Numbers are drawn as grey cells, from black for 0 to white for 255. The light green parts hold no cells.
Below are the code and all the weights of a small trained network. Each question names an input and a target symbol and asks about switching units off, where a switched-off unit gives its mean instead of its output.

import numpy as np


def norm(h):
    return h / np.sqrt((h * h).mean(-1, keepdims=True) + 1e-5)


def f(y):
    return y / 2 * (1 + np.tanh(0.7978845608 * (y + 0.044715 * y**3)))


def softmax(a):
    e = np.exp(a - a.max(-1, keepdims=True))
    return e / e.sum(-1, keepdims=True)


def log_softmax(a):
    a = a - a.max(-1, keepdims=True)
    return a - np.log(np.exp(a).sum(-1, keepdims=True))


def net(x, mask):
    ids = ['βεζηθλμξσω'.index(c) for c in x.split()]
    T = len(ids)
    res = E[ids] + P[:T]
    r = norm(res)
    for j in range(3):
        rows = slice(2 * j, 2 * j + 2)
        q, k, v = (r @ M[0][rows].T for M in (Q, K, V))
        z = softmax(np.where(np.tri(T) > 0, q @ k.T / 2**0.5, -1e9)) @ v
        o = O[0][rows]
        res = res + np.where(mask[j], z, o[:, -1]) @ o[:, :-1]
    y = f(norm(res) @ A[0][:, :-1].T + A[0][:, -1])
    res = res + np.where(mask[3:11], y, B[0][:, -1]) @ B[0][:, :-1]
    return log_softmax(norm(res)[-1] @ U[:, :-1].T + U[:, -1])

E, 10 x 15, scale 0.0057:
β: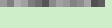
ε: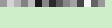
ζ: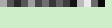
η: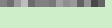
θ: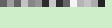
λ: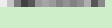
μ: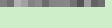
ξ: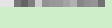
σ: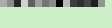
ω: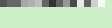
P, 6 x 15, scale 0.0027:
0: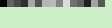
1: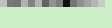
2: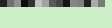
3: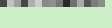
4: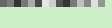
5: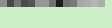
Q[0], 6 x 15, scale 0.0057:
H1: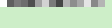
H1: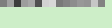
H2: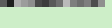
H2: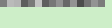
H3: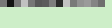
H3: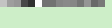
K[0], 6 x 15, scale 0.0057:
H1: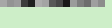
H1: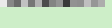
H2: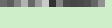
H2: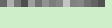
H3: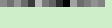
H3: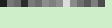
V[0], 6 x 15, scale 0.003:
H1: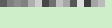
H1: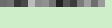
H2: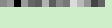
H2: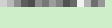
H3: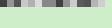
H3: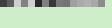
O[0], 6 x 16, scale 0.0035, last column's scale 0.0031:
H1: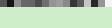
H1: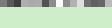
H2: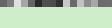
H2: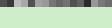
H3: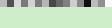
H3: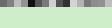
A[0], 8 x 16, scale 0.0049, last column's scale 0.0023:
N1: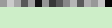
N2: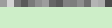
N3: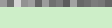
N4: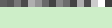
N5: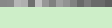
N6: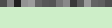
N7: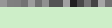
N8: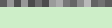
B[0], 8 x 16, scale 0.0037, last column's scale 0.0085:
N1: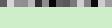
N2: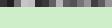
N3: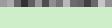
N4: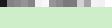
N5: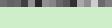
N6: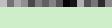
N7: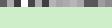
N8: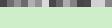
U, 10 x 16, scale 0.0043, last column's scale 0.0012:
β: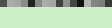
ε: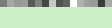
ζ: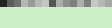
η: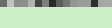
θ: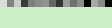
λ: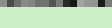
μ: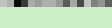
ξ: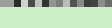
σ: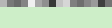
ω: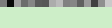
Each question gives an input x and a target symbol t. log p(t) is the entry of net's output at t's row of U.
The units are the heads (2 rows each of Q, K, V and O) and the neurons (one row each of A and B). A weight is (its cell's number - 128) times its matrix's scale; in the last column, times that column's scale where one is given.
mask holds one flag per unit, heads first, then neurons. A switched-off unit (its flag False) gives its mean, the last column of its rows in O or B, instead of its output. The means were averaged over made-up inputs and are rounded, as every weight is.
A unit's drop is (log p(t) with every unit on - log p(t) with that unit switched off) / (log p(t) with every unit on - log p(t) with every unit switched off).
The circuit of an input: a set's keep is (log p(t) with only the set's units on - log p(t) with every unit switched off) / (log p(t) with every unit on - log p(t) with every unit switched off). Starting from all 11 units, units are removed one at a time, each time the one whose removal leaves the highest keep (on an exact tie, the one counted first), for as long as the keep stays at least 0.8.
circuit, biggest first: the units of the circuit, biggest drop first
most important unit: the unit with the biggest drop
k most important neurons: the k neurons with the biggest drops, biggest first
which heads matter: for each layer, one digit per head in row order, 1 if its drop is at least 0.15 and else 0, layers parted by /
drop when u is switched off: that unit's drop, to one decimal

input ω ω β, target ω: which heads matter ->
100
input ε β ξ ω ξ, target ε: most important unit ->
H3
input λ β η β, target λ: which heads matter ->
001
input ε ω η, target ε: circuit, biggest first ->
H1, N4, H3
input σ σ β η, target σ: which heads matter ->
101
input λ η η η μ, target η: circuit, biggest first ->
H1, N1, N4
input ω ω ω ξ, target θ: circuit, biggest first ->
H3, N4, H2
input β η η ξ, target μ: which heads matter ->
011
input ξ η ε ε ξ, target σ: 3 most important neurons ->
N4, N2, N6
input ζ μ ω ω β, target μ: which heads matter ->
111
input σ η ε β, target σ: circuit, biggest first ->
H3, N4, H1
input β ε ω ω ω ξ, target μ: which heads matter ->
001
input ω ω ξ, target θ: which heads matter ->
001
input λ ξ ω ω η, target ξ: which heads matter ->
101
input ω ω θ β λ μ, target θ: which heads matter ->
100
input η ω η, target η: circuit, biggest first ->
H1, H2, N1
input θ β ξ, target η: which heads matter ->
110
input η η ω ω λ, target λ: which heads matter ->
111
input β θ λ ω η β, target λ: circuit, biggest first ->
H3, N6
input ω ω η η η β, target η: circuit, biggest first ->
H1, N1, N4
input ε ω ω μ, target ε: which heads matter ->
101
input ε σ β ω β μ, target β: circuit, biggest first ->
H3, N4, H1
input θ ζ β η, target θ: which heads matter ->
100
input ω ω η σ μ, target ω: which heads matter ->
100
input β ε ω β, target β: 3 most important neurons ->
N4, N8, N1
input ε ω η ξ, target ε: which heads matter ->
001
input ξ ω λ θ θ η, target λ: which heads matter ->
101
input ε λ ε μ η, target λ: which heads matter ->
001
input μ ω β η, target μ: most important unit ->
H2
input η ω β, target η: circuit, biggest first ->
H1, H2, N1
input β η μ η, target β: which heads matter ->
101
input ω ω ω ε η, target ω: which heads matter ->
100
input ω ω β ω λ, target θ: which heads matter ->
011
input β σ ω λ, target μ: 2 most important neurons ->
N4, N8
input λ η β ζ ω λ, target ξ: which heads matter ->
011
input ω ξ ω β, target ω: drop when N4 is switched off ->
0.4
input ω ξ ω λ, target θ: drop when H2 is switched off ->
0.4
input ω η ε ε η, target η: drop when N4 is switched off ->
0.2
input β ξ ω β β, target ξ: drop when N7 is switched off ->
0.5
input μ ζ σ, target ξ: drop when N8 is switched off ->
0.0
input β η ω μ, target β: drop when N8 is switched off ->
0.2
